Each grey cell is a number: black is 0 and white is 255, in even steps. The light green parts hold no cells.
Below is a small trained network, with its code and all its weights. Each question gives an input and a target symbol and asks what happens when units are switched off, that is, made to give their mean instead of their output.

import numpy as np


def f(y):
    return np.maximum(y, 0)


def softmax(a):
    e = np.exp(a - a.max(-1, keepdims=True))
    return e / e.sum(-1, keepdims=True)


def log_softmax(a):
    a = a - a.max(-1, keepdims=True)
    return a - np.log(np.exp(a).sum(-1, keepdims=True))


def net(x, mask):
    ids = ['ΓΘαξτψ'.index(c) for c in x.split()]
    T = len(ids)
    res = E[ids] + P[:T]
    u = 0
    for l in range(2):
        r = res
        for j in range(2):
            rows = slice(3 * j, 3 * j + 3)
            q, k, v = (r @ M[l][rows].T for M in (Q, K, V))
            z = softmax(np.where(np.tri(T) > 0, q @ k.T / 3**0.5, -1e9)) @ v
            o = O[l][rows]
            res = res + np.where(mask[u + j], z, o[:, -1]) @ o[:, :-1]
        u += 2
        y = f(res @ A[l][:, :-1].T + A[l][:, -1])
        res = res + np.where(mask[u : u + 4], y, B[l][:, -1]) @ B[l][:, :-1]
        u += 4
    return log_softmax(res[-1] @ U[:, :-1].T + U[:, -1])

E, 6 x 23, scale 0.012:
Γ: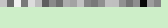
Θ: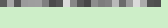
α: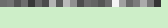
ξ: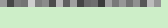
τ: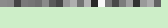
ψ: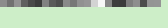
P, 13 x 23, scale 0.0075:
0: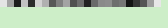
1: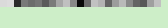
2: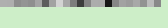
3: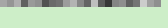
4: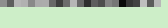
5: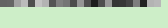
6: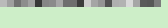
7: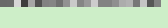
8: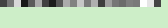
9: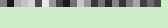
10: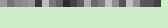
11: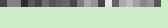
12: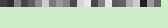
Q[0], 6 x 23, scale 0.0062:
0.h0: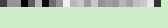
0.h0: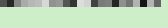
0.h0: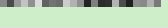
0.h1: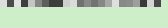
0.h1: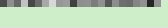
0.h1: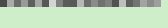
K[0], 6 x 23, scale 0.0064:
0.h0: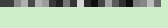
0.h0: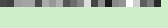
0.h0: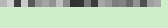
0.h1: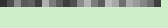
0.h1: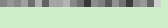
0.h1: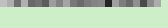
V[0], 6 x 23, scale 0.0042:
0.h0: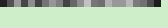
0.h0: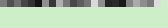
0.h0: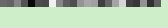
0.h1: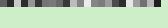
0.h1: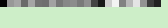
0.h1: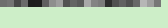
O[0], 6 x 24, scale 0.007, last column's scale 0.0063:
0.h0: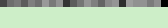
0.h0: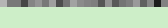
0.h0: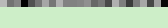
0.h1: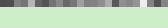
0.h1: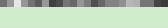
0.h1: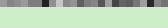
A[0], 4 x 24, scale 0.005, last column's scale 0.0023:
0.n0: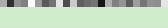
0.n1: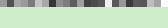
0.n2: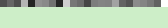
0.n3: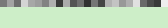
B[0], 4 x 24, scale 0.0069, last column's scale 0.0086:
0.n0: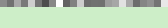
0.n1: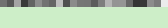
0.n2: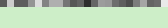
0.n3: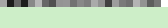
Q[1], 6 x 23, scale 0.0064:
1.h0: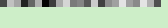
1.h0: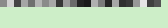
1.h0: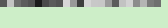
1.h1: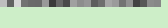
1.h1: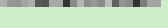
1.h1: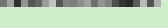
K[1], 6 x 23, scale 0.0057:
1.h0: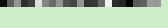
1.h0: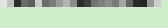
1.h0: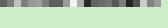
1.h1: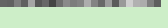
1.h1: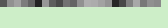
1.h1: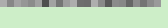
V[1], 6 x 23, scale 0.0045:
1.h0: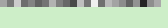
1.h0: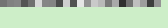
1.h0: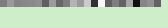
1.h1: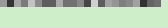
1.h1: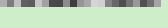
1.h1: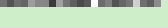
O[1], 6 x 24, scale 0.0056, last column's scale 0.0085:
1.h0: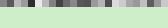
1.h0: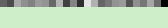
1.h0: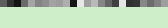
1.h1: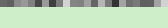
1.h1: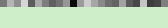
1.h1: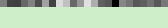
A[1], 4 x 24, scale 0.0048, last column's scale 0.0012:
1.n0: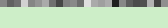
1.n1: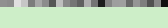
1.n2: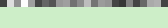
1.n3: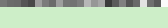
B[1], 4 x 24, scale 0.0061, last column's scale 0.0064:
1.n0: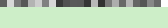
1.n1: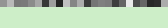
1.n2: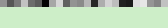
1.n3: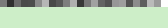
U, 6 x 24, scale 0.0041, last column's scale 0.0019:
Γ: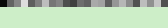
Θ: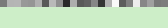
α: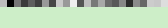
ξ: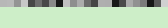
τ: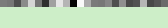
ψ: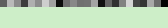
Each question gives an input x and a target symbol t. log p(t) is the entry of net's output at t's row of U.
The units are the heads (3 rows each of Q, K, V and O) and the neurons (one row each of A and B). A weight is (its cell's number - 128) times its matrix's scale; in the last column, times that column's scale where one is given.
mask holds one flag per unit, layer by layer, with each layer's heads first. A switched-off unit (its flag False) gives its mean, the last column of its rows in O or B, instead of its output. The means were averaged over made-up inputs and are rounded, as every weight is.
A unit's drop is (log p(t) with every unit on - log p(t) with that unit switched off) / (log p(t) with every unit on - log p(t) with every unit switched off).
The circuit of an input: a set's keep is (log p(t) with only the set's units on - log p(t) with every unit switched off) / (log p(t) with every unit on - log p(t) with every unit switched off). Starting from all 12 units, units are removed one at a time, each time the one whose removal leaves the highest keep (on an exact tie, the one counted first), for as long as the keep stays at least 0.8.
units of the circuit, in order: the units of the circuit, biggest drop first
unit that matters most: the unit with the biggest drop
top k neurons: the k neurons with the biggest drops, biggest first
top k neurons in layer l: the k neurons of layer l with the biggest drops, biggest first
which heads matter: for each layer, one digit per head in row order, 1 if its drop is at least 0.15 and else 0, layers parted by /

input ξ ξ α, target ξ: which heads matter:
00 / 10
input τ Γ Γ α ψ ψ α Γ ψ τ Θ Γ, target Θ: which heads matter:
11 / 11
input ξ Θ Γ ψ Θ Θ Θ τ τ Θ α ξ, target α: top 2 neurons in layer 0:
(0.n2, 0.n1)
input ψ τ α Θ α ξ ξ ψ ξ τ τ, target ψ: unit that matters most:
0.h0
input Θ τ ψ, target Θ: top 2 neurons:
(1.n0, 1.n2)
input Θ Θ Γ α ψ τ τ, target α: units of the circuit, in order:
(0.h0, 1.n3)
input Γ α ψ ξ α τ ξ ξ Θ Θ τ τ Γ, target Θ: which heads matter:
00 / 11
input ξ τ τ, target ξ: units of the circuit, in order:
(0.n1, 1.h0)
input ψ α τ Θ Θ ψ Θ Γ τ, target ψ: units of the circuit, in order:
(1.n0, 0.h0, 0.n0, 1.h0)
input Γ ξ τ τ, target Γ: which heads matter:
00 / 10
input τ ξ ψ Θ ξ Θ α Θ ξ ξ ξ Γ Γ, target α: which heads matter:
00 / 01
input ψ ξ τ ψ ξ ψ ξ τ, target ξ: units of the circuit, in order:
(1.h0, 0.n1, 0.n0)
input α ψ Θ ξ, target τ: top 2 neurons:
(0.n0, 0.n3)
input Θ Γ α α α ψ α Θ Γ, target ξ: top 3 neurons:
(1.n1, 0.n1, 0.n0)
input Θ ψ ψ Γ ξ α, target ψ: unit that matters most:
0.n2
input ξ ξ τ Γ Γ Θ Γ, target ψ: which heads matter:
01 / 11
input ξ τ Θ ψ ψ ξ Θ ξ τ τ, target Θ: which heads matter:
00 / 10
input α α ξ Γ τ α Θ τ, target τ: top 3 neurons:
(0.n3, 1.n2, 0.n2)
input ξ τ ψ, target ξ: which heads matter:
10 / 10
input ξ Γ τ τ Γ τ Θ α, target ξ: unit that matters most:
0.n1
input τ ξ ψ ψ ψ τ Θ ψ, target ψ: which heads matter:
10 / 00
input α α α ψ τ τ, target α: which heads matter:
10 / 00
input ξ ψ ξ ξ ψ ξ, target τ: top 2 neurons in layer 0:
(0.n0, 0.n1)
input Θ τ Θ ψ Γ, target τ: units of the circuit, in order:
(0.n0, 1.h1)
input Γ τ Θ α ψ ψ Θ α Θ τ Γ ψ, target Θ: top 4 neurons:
(1.n2, 1.n0, 0.n3, 0.n2)
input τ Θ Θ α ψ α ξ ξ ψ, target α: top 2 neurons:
(1.n3, 0.n2)
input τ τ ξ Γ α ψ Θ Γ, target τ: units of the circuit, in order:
(1.h1)
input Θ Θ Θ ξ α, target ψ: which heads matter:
01 / 11
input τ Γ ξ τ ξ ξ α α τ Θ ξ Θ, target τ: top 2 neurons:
(0.n2, 0.n0)
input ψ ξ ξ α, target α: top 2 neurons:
(0.n3, 1.n3)
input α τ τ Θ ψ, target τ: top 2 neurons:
(0.n3, 1.n2)
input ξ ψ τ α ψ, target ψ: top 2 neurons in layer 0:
(0.n3, 0.n0)
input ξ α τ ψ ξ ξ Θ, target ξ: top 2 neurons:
(0.n1, 0.n0)
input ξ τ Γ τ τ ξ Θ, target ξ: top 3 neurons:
(0.n1, 0.n0, 1.n3)
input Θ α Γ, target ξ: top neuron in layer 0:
(0.n2)
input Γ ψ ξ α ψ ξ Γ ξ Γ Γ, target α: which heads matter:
01 / 01
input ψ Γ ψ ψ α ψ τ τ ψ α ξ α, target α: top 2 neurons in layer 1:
(1.n3, 1.n0)
